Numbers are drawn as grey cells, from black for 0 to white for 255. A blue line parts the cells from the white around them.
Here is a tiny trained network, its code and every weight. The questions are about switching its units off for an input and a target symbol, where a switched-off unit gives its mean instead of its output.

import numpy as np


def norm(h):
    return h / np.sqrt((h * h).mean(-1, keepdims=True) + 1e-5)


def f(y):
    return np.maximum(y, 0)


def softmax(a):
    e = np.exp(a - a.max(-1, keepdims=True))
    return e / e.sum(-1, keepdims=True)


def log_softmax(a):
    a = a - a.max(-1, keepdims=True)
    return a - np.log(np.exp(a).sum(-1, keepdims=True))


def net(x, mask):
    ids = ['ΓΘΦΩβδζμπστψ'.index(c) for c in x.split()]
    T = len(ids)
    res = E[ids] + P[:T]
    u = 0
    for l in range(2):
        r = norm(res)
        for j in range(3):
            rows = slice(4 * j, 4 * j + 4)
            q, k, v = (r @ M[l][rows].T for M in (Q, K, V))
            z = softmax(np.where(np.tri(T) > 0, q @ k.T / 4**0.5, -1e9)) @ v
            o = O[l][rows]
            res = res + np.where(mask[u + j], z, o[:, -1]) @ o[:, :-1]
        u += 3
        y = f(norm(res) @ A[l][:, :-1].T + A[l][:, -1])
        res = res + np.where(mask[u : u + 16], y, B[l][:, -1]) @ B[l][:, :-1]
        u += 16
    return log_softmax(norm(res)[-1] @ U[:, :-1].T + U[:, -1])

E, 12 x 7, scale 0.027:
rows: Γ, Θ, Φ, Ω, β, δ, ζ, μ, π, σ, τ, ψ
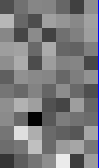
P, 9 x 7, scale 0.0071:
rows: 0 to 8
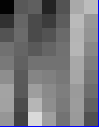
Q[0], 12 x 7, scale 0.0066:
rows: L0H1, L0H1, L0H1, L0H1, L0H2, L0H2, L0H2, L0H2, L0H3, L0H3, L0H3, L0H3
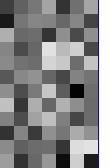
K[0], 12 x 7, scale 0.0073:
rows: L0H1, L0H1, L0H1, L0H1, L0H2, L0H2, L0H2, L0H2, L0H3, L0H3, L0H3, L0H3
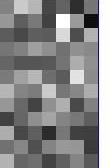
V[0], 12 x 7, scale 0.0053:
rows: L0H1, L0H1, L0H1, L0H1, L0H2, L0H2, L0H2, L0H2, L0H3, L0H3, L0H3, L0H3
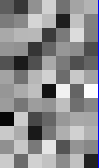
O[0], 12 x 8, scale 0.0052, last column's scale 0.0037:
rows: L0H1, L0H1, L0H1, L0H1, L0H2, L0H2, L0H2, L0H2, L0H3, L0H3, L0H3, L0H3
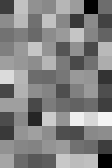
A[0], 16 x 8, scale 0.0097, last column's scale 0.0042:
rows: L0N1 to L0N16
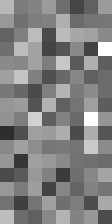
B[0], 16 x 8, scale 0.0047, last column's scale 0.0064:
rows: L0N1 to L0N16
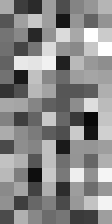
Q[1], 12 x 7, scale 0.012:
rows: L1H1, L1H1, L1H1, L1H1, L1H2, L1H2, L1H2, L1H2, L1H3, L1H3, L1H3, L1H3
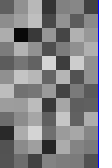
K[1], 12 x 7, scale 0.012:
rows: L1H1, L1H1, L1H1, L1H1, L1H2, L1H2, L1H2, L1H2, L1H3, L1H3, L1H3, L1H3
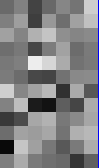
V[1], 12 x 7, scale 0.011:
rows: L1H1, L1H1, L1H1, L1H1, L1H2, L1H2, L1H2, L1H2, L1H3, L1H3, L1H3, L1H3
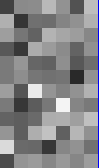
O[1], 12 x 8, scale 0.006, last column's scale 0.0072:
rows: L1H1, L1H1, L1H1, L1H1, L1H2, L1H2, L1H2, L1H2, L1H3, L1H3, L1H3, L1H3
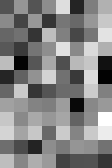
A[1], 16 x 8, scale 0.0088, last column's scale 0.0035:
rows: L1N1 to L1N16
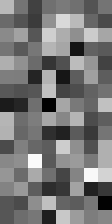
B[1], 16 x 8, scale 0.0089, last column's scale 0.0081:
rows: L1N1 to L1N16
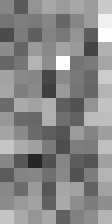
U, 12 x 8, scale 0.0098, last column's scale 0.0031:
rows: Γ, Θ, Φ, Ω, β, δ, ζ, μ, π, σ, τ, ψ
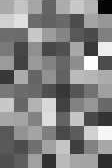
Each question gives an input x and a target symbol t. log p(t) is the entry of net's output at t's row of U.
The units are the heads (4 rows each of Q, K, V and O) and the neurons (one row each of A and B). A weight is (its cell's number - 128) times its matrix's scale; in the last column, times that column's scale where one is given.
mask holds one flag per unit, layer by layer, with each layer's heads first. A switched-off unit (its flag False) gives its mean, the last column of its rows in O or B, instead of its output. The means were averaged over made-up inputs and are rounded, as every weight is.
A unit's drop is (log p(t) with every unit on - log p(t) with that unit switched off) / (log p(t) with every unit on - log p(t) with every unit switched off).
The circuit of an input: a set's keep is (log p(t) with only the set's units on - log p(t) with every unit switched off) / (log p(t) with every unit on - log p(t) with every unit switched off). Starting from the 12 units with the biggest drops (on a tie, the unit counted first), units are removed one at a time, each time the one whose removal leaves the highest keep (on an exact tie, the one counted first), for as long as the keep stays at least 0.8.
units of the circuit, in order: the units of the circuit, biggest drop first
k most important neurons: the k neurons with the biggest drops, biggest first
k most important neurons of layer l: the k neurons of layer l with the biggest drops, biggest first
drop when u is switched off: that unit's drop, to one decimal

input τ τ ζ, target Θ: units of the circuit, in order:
(L1H2)
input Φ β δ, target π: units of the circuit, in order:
(L0N13 L1H1)
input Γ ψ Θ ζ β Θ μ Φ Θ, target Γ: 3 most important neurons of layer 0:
(L0N4 L0N1 L0N15)
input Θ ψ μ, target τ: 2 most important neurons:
(L1N12 L1N13)
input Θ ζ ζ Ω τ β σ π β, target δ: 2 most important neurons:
(L0N9 L0N3)
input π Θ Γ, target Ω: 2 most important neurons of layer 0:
(L0N13 L0N10)
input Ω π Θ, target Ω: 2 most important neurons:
(L0N4 L1N6)
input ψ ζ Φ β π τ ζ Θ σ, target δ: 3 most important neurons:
(L0N9 L0N3 L0N4)
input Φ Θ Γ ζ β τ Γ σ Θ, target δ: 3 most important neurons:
(L0N3 L0N9 L0N6)
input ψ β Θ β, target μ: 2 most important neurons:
(L0N3 L1N9)
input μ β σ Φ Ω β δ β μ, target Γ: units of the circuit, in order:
(L1H2 L0N4 L1N5)
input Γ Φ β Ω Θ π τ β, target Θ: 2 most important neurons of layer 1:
(L1N11 L1N6)
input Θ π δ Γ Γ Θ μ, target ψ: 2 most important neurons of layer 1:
(L1N5 L1N12)
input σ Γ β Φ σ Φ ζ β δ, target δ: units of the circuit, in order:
(L1H2)
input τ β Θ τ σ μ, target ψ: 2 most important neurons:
(L0N6 L0N3)
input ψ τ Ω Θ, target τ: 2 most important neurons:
(L0N3 L0N7)
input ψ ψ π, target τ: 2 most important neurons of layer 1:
(L1N4 L1N8)
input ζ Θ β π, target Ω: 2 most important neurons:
(L1N14 L0N3)
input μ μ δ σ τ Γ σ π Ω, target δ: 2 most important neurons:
(L0N9 L0N3)
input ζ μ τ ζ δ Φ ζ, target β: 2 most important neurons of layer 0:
(L0N3 L0N15)
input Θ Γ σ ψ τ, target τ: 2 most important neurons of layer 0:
(L0N3 L0N5)
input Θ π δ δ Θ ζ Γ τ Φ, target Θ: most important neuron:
(L0N3)
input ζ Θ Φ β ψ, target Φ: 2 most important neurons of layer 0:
(L0N10 L0N4)
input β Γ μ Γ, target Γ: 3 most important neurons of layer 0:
(L0N4 L0N6 L0N13)
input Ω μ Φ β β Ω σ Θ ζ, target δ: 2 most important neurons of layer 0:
(L0N9 L0N15)
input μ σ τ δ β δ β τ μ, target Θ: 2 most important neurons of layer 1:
(L1N12 L1N1)
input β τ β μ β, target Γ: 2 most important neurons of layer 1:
(L1N5 L1N14)
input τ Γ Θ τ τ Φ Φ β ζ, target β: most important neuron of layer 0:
(L0N3)
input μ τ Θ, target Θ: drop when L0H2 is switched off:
0.2
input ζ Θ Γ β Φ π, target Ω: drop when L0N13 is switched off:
0.1
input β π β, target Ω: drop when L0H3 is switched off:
-0.1
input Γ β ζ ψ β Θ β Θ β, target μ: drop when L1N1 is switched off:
0.0
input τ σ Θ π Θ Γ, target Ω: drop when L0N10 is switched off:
0.1
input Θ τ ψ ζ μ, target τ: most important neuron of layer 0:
(L0N5)
